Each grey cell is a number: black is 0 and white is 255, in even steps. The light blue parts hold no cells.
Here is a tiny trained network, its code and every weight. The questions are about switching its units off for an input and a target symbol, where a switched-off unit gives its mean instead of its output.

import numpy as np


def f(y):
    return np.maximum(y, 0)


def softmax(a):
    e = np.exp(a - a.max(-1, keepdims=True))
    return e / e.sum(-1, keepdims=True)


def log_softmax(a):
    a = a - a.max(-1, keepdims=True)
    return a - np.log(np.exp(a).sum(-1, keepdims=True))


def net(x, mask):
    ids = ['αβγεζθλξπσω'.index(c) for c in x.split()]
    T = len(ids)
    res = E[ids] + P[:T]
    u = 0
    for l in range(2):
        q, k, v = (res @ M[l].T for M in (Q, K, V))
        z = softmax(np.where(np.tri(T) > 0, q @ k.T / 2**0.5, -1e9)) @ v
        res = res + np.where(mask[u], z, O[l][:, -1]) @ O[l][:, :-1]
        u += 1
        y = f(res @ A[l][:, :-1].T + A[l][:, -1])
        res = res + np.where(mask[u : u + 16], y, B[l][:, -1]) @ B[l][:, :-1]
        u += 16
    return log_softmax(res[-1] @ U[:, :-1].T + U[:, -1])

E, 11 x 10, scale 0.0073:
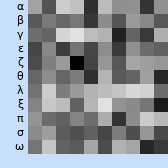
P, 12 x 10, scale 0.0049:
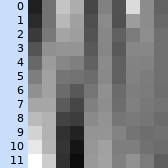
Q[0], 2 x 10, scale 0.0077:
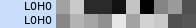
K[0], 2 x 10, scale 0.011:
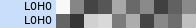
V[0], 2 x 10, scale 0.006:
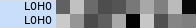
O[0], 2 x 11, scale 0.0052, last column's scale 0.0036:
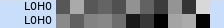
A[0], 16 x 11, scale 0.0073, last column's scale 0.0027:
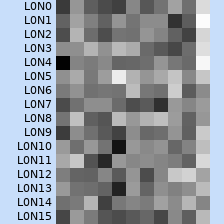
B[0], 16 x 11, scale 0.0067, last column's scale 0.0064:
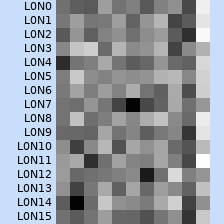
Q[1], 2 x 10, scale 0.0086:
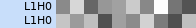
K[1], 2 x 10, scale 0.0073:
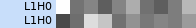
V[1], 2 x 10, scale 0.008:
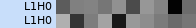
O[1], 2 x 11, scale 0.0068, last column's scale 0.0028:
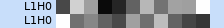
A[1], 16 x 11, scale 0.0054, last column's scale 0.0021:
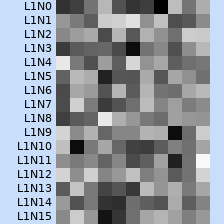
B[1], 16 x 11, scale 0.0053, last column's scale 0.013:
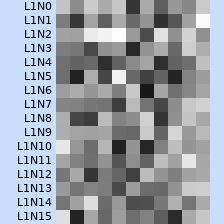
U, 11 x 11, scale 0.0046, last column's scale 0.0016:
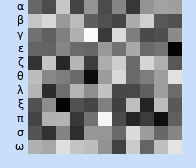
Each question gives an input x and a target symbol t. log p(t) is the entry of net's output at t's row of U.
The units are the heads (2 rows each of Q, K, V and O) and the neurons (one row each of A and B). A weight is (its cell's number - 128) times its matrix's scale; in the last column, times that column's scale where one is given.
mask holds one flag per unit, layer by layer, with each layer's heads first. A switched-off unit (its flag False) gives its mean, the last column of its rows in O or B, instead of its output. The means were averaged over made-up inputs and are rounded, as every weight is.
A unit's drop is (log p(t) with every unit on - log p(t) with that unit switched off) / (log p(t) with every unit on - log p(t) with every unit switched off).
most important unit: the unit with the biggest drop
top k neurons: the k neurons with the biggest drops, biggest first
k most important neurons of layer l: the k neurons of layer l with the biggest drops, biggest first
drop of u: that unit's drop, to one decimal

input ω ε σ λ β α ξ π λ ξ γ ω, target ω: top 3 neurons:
(L1N2 L0N0 L0N9)
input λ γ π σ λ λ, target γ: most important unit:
L1H0
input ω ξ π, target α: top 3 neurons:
(L0N11 L0N8 L0N1)
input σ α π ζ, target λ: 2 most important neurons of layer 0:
(L0N12 L0N4)
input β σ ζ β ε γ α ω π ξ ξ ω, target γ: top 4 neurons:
(L0N12 L0N2 L0N1 L1N1)
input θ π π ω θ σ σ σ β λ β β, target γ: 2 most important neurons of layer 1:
(L1N0 L1N7)
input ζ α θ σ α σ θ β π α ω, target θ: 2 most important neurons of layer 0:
(L0N0 L0N9)
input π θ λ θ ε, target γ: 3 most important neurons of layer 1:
(L1N7 L1N13 L1N0)
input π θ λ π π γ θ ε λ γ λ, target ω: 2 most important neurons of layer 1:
(L1N2 L1N6)
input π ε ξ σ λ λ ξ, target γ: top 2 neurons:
(L0N2 L1N1)
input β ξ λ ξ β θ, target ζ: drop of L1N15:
0.3
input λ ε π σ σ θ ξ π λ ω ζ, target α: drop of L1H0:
1.5
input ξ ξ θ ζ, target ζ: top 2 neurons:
(L0N14 L0N4)
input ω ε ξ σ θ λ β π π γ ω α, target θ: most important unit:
L1N9
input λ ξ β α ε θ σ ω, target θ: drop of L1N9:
0.3
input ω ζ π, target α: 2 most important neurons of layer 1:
(L1N5 L1N0)
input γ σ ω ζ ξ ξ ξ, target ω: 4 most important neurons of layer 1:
(L1N2 L1N6 L1N4 L1N15)
